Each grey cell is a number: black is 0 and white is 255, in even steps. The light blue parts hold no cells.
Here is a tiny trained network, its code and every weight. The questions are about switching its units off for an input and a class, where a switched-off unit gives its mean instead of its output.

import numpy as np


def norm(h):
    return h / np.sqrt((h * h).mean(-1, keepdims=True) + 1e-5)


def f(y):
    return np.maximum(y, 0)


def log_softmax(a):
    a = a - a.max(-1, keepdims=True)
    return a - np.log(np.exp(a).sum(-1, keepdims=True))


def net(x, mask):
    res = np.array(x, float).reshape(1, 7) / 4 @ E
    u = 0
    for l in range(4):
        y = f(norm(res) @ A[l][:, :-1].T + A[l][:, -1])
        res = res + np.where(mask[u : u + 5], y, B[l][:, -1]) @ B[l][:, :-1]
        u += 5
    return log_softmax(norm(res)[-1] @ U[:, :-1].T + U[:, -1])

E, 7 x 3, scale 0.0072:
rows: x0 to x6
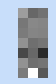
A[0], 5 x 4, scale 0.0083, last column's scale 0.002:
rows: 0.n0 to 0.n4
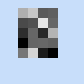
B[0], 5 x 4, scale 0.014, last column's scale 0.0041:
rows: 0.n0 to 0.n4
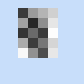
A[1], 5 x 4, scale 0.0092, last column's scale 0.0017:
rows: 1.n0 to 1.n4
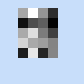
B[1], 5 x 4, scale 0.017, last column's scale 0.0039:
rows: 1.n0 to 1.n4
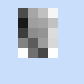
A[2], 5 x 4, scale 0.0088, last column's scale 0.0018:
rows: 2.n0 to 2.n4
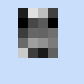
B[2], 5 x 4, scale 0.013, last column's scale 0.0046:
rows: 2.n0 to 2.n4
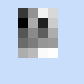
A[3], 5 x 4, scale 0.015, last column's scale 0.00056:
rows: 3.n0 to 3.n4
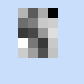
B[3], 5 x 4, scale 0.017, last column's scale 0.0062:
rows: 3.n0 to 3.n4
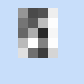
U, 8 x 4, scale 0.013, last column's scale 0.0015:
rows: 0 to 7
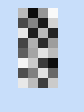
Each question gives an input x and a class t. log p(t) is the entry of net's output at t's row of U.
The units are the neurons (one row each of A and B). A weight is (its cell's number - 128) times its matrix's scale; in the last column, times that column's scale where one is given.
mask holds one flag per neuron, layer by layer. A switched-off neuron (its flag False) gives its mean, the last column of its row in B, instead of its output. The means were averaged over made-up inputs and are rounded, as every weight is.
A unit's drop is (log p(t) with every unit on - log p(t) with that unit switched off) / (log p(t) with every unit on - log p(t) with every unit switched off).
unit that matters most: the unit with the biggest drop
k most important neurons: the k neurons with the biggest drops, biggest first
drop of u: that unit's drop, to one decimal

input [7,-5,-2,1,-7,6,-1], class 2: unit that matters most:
1.n4
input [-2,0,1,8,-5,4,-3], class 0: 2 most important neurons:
1.n4, 0.n4
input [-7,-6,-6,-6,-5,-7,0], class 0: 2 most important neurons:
0.n2, 0.n1
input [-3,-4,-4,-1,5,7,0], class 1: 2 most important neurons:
0.n2, 1.n1
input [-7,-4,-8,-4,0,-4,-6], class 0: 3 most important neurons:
0.n1, 0.n2, 0.n0
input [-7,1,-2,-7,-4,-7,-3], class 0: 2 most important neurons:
0.n2, 0.n1
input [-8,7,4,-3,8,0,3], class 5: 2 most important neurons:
1.n4, 0.n4
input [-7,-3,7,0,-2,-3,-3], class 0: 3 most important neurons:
0.n2, 1.n4, 0.n4
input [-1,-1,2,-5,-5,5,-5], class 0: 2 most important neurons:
1.n4, 0.n4
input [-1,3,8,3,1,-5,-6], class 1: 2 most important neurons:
0.n4, 1.n4
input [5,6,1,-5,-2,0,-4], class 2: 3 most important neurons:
0.n2, 1.n0, 1.n1
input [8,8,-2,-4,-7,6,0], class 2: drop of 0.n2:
0.1
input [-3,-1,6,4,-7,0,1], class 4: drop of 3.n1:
-0.1
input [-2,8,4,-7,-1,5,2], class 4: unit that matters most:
0.n2
